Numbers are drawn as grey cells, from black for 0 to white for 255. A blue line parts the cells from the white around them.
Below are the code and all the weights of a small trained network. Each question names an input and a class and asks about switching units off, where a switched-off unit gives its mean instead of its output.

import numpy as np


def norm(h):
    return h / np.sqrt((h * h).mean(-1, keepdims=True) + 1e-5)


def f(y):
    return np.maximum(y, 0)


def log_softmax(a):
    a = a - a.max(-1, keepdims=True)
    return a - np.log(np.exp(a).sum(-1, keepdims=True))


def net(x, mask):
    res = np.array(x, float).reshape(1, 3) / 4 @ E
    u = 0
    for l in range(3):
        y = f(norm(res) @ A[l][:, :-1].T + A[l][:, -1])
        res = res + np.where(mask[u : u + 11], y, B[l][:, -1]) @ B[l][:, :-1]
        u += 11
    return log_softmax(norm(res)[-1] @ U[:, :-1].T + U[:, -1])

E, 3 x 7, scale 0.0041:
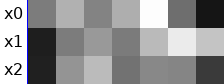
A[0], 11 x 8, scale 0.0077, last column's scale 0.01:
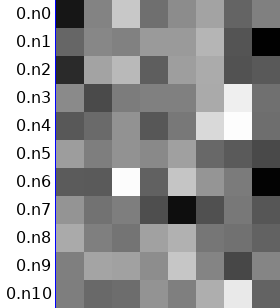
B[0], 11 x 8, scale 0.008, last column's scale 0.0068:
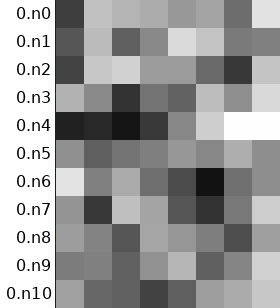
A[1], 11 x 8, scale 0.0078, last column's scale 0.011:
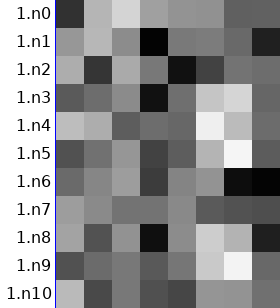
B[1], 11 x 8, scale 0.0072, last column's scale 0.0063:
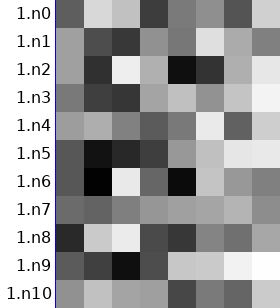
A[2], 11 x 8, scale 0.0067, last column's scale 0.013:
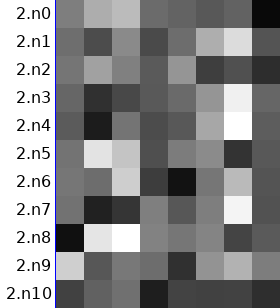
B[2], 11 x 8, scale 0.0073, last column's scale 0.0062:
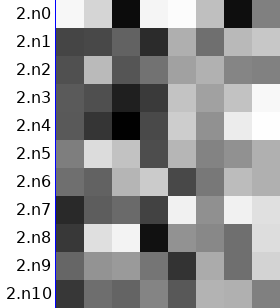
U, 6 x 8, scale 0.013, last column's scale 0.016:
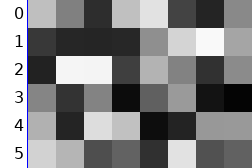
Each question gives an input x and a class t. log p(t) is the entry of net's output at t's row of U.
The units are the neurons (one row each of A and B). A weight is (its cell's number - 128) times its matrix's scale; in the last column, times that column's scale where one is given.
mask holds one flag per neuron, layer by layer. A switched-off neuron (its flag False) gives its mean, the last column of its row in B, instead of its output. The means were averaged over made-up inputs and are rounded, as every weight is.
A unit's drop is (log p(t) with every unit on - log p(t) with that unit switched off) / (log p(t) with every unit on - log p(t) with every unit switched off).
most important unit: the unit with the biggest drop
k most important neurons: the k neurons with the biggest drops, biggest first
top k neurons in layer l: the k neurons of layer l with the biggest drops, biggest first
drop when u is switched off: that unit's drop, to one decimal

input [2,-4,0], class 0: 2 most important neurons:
0.n4; 1.n5
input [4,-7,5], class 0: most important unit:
0.n0
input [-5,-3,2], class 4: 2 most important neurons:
0.n7; 0.n4
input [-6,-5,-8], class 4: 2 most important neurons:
0.n4; 0.n7
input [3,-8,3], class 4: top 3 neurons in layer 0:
0.n4; 0.n0; 0.n2
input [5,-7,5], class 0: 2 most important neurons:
0.n0; 0.n2
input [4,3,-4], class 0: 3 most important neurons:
0.n4; 1.n5; 1.n9
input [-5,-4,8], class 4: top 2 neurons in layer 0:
0.n7; 0.n4
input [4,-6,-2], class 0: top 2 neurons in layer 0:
0.n4; 0.n7
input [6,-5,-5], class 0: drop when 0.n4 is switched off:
0.1
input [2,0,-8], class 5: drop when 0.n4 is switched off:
0.9
